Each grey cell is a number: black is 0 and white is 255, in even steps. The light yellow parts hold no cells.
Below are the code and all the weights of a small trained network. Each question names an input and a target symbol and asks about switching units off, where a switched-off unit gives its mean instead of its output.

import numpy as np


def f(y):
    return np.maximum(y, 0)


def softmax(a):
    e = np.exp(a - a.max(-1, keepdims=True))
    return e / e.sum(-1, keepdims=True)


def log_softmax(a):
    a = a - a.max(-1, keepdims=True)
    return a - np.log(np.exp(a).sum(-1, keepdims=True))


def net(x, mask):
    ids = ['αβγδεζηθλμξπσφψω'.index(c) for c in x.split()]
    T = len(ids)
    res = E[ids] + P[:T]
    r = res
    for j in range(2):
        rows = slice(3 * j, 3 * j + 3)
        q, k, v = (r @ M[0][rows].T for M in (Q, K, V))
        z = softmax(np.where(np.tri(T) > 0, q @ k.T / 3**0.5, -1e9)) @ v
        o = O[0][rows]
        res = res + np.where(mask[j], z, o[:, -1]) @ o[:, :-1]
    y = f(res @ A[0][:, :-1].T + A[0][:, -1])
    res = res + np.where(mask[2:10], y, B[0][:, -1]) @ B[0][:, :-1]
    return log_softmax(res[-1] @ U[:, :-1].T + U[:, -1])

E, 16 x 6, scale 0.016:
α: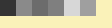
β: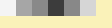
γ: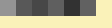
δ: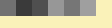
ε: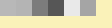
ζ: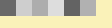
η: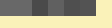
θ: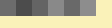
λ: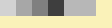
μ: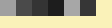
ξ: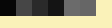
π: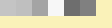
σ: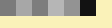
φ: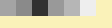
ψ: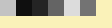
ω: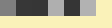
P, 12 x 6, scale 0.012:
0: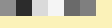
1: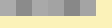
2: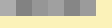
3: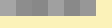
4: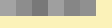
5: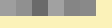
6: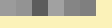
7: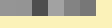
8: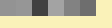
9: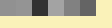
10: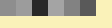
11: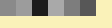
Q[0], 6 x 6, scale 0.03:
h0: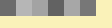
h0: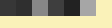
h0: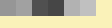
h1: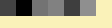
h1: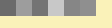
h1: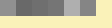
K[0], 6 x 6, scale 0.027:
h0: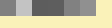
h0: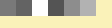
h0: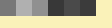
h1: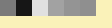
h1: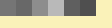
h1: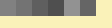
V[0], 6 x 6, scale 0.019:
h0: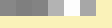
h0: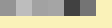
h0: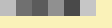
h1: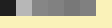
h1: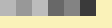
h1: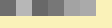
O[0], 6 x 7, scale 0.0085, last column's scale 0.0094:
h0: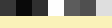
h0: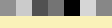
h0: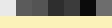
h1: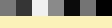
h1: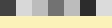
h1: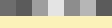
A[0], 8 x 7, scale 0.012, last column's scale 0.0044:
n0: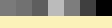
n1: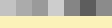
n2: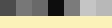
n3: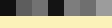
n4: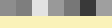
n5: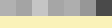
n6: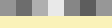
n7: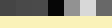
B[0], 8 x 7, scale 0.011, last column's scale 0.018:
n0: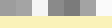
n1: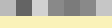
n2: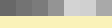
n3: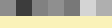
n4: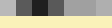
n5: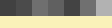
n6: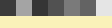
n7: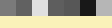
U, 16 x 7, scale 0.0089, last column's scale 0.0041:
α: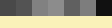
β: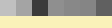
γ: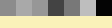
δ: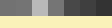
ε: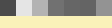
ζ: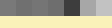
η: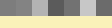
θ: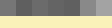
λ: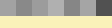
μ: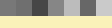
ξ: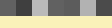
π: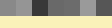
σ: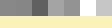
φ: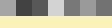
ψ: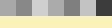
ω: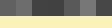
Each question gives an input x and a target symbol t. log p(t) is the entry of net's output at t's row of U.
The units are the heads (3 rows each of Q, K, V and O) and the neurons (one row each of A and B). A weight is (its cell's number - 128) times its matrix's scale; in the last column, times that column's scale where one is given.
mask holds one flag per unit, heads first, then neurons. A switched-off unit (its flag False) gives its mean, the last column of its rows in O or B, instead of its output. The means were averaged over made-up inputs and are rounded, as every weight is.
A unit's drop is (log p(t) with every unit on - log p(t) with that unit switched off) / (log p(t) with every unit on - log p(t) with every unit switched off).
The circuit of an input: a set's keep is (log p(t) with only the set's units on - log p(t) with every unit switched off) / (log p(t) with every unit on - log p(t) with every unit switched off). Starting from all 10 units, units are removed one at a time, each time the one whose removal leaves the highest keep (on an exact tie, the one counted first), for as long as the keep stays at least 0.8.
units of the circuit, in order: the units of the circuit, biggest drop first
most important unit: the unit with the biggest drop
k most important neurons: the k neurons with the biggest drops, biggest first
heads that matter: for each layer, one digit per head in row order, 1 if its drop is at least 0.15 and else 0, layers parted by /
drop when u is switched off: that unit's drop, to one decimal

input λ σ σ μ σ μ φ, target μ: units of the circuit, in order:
(n0 h0)
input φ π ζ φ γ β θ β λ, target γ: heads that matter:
10
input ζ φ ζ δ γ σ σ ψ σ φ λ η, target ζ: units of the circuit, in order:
(h0 h1)
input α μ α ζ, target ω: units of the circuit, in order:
(n6 h1 n4 h0)
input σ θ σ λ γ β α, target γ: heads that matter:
10
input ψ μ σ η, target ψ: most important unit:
n0
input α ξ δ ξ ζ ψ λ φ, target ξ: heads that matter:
11
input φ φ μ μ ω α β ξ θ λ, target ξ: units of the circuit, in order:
(h0 n5 h1)
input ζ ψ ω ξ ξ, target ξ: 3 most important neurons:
(n7 n2 n3)
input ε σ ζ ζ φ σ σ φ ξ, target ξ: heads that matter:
00
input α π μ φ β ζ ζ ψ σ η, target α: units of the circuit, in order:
(n6 h0 h1)
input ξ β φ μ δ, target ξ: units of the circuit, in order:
(h1 n7)
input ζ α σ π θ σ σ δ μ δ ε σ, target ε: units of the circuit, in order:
(h0 n3)
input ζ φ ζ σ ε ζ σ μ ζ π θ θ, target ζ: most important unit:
h0
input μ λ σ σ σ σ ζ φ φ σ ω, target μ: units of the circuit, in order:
(h0 h1)
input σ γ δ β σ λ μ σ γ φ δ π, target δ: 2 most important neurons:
(n6 n0)
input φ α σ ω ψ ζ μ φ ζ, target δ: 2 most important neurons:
(n0 n6)
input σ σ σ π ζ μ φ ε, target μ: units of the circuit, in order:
(h0 n0)
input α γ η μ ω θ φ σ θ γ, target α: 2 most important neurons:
(n6 n0)
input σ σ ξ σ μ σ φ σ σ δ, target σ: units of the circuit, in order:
(h0)
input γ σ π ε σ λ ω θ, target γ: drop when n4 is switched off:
0.0
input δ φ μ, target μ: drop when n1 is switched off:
0.1
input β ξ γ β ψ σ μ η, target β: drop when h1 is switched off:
0.5
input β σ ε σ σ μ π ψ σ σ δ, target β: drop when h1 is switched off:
0.4
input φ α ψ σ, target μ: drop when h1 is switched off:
0.1
